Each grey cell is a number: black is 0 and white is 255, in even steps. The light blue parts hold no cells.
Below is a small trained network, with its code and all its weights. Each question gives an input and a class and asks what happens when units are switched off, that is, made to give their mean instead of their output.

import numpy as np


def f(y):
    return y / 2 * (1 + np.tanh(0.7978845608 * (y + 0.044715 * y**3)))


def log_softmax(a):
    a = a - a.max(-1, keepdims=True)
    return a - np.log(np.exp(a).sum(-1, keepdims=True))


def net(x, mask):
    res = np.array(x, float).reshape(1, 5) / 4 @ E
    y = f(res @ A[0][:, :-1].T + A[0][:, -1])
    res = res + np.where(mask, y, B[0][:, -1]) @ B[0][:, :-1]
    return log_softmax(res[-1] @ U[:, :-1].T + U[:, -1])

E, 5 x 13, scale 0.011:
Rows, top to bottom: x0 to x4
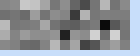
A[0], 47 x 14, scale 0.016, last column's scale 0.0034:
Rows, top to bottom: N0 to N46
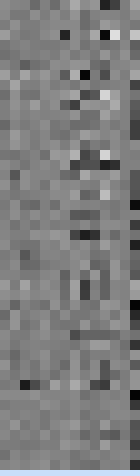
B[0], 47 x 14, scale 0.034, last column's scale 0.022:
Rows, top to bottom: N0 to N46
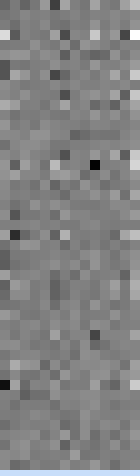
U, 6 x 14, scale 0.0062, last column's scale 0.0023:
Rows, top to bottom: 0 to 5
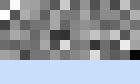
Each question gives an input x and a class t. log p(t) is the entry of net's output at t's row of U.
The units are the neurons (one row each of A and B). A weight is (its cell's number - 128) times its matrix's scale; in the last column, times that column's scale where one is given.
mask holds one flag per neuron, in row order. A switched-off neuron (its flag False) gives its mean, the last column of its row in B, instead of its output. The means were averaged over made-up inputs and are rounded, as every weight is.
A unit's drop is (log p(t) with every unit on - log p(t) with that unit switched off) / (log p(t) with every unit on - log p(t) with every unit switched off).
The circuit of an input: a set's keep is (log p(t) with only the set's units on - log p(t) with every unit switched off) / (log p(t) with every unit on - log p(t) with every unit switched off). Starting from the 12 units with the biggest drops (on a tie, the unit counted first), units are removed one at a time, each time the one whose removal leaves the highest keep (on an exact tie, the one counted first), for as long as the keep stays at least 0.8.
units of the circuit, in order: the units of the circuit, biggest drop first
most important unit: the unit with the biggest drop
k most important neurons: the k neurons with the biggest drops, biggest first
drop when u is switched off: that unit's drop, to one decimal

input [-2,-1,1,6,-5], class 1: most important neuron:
[N38]
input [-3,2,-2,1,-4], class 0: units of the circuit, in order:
[N3; N15]
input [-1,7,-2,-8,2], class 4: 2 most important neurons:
[N3; N23]
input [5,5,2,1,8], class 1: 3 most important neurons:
[N23; N38; N0]
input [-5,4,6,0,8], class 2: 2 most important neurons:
[N38; N16]
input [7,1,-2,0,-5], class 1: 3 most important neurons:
[N38; N0; N7]
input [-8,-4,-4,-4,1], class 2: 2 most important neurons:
[N38; N3]
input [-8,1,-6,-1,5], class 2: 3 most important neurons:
[N38; N3; N7]
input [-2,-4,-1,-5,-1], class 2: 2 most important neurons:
[N3; N7]
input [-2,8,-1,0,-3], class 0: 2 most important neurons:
[N3; N23]
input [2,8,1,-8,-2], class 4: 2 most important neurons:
[N3; N23]
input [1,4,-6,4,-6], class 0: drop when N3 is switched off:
0.5
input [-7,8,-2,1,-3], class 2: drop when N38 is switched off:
0.2
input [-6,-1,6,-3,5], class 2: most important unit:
N38
